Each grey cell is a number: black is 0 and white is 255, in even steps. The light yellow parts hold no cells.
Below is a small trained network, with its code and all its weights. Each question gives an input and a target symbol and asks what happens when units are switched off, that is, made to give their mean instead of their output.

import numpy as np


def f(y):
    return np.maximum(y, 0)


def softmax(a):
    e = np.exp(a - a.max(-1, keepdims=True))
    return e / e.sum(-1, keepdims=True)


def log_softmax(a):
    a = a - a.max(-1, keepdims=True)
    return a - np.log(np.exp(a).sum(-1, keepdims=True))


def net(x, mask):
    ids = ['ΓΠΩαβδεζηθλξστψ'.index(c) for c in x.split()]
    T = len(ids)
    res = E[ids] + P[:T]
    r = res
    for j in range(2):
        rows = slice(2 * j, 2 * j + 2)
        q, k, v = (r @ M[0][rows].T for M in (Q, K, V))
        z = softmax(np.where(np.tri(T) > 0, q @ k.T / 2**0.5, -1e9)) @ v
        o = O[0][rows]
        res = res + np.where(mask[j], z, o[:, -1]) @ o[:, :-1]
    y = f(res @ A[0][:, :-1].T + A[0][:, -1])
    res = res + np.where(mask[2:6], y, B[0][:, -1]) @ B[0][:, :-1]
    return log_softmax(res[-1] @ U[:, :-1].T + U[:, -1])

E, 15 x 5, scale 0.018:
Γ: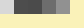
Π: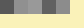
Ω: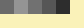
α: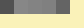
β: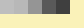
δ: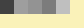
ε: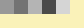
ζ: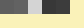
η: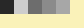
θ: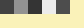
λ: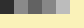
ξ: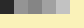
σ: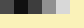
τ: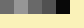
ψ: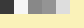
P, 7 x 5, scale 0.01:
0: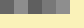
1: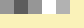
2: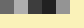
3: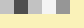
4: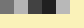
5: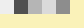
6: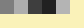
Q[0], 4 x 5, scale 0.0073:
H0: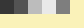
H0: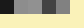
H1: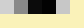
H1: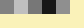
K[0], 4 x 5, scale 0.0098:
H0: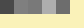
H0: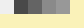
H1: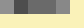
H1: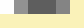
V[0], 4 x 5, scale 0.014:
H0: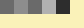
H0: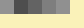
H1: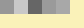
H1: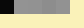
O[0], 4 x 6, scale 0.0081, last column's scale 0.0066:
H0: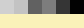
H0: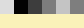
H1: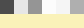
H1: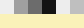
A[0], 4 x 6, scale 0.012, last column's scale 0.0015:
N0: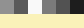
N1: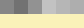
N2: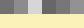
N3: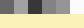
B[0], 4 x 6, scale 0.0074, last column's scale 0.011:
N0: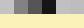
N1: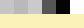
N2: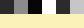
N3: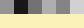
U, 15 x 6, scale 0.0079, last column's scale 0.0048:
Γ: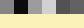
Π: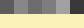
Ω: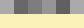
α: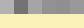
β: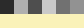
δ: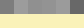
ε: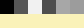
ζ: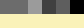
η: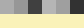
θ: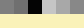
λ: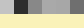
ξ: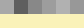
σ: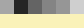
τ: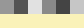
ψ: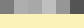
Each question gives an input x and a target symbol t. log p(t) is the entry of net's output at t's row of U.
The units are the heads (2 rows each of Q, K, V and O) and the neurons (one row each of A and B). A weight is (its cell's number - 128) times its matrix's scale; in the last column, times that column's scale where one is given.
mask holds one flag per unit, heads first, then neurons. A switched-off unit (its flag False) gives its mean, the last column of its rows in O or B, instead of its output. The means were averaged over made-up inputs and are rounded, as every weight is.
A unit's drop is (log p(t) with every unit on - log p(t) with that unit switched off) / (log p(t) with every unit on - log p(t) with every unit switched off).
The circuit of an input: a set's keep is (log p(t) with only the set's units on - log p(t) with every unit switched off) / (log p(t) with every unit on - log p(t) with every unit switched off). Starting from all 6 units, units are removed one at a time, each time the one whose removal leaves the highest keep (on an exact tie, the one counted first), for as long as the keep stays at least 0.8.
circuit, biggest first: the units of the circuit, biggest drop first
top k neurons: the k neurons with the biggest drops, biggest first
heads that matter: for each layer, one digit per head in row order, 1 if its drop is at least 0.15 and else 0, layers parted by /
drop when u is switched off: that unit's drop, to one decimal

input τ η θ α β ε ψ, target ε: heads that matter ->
10
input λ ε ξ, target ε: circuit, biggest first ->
(H0)
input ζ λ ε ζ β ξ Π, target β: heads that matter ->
01
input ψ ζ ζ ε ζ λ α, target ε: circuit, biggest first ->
(H0; N2)
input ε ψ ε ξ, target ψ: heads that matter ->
11
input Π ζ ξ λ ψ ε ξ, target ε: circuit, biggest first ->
(H0; N2)
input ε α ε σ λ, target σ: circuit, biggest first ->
(H0; N3)
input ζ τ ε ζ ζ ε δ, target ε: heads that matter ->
10
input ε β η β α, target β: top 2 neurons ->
(N1; N0)
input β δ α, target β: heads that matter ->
11
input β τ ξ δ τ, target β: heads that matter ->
11
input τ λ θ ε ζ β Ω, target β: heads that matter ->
01
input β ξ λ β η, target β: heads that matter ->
11
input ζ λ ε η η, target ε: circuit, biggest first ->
(H0)
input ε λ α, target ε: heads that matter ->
10
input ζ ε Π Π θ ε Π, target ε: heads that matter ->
10
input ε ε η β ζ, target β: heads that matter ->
01
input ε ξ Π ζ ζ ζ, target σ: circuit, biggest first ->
(N0; N1)
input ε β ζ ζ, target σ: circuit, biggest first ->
(N0; H1)
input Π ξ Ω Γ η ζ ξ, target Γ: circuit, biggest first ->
(H1; H0)
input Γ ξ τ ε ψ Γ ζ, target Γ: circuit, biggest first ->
(H1)
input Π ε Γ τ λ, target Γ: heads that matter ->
11
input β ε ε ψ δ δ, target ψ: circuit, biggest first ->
(H1; H0; N1)
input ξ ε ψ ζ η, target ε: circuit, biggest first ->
(H0; N2)
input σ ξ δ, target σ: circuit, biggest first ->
(H0; H1)
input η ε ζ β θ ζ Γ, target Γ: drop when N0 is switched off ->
0.1
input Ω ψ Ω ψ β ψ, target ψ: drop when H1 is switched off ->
0.6
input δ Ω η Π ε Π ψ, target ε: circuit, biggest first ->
(H0)
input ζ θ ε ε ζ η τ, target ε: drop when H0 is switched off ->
0.5
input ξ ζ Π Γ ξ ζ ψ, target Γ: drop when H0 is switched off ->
0.4
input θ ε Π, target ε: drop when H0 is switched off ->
0.8
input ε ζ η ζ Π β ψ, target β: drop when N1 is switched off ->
0.0
